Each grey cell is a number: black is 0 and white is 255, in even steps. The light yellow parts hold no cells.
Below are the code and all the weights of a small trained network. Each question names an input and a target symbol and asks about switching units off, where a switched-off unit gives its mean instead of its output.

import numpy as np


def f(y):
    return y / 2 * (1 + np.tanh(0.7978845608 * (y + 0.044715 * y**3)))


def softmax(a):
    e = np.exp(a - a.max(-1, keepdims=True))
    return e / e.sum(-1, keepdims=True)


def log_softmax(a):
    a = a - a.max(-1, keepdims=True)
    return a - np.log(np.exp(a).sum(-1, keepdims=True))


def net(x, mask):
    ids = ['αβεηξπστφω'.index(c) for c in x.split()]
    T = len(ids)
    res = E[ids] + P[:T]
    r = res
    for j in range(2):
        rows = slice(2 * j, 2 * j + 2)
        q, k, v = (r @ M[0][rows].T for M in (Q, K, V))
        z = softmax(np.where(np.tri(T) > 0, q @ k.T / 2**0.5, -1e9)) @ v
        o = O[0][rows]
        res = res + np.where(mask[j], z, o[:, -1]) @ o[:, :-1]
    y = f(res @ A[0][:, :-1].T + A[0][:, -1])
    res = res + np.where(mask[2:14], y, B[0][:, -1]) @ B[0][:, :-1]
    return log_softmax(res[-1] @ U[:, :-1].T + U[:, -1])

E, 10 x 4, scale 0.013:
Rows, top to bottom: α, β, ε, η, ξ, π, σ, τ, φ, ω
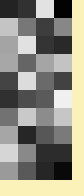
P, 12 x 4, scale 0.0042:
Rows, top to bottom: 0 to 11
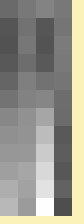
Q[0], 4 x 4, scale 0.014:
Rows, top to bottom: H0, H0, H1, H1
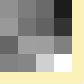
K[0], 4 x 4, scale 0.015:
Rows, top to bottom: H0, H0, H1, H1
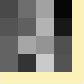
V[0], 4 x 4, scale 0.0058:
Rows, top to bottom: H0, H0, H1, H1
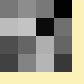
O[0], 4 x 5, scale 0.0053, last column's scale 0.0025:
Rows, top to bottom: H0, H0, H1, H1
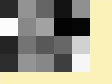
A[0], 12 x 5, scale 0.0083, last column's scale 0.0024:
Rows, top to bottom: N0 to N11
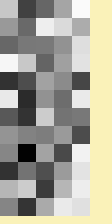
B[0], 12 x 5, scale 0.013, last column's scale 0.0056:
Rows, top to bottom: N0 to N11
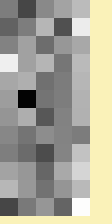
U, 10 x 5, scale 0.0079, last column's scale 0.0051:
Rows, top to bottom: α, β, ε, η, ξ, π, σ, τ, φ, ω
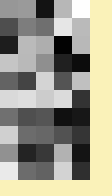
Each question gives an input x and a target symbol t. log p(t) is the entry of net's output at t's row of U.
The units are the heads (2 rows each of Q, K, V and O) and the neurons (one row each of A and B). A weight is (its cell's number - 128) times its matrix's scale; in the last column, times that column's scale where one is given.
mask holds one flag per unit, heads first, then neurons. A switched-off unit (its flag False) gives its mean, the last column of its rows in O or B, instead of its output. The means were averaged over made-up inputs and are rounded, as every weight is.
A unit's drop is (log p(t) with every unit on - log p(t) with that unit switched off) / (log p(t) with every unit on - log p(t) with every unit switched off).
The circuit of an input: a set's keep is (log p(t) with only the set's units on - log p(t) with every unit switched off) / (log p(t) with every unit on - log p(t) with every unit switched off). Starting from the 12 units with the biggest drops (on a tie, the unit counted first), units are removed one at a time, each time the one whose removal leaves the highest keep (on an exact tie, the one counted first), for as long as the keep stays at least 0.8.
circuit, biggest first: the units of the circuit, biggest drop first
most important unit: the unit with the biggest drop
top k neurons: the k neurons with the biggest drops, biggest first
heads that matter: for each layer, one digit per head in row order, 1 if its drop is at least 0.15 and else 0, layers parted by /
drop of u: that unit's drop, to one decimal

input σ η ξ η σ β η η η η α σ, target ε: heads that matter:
01
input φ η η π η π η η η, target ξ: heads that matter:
00
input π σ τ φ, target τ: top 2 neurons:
N3, N5
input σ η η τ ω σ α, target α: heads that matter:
10
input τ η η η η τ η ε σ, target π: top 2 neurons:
N3, N10
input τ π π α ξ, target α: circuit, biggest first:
N9, H0, N1
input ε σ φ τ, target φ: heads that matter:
00
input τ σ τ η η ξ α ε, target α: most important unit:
H0
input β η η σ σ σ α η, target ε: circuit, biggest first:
H1, N5
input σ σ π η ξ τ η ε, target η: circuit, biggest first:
H0, N3, H1
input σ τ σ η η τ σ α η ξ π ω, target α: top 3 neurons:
N1, N11, N9
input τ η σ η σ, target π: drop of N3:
0.2
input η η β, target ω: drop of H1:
0.2
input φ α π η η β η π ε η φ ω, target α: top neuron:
N1
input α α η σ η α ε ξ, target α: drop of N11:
0.4
